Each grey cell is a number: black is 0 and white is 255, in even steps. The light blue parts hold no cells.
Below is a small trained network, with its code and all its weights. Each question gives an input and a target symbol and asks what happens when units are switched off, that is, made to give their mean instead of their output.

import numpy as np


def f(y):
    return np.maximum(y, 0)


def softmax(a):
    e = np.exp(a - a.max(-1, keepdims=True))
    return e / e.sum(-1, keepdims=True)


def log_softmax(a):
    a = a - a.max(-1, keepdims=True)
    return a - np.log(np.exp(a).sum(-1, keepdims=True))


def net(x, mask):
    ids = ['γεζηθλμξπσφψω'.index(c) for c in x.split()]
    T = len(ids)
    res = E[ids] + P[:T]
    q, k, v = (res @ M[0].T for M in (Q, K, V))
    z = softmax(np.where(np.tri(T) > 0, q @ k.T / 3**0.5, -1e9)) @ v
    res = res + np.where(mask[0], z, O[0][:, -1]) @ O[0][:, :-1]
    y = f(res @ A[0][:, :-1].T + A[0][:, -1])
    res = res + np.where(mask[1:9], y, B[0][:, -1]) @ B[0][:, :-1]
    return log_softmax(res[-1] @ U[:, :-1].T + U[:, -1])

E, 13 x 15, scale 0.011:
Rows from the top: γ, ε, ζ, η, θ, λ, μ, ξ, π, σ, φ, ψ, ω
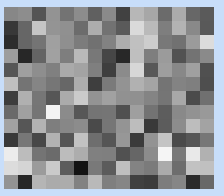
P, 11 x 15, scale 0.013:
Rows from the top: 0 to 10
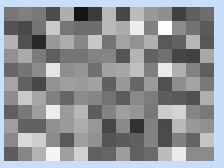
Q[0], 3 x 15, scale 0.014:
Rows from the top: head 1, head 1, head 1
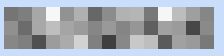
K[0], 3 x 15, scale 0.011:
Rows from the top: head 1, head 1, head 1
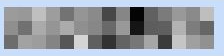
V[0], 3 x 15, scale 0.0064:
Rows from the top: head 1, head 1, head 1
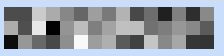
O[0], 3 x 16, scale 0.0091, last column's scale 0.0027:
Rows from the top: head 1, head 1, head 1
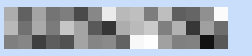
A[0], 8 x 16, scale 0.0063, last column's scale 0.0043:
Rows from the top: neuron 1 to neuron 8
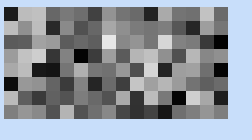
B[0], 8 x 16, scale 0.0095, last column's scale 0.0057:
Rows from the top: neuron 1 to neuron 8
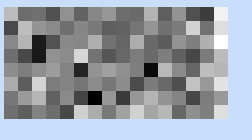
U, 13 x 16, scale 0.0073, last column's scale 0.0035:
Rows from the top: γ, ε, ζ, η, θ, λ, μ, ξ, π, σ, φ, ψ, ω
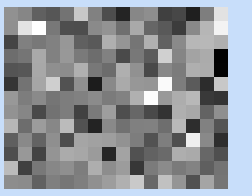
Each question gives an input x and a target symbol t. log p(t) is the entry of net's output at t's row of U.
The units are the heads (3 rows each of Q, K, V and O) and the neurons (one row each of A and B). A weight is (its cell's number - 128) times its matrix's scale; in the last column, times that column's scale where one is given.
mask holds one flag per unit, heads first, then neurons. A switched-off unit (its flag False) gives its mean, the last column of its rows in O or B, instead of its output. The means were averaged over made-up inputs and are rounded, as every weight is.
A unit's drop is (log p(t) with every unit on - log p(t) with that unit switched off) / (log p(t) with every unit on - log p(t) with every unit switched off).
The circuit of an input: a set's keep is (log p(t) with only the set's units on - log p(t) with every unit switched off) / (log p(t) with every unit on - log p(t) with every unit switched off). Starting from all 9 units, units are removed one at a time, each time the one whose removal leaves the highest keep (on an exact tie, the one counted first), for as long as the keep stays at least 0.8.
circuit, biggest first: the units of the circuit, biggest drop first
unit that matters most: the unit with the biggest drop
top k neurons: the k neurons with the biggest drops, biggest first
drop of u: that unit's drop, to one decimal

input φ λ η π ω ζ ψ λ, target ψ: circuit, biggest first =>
neuron 1; head 1; neuron 8
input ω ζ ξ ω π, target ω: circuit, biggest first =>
head 1; neuron 3
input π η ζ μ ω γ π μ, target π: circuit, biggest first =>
head 1; neuron 1
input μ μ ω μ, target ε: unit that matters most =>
neuron 6
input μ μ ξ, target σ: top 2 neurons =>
neuron 8; neuron 1
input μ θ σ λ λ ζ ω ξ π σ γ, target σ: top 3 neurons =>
neuron 6; neuron 1; neuron 3
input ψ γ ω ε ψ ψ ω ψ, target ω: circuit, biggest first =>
head 1; neuron 3
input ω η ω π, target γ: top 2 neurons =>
neuron 4; neuron 1
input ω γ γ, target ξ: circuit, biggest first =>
head 1; neuron 5
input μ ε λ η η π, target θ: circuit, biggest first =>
head 1; neuron 8
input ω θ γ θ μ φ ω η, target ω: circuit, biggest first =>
head 1; neuron 3
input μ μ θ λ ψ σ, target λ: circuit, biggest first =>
neuron 7; neuron 3
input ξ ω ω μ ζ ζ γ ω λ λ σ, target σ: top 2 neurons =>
neuron 6; neuron 3
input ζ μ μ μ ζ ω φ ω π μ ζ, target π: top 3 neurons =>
neuron 1; neuron 8; neuron 2
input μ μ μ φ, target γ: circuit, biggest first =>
neuron 4
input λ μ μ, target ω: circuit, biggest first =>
neuron 5; head 1
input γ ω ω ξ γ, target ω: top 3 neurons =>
neuron 3; neuron 2; neuron 1
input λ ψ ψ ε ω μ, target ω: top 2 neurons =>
neuron 5; neuron 2
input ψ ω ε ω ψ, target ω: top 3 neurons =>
neuron 3; neuron 4; neuron 6
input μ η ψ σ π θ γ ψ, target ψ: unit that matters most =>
neuron 1
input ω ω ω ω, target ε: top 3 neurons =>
neuron 2; neuron 4; neuron 3
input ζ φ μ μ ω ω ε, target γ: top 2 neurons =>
neuron 4; neuron 5
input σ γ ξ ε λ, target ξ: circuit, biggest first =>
head 1; neuron 1
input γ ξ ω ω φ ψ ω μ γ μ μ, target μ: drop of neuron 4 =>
0.0
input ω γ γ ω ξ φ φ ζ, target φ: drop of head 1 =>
1.0
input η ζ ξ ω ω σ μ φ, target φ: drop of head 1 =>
1.0
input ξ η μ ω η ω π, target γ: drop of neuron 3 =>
-0.1
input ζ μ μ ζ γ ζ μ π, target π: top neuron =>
neuron 1
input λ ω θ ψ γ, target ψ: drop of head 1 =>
0.8
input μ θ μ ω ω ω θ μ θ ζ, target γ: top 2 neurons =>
neuron 4; neuron 5
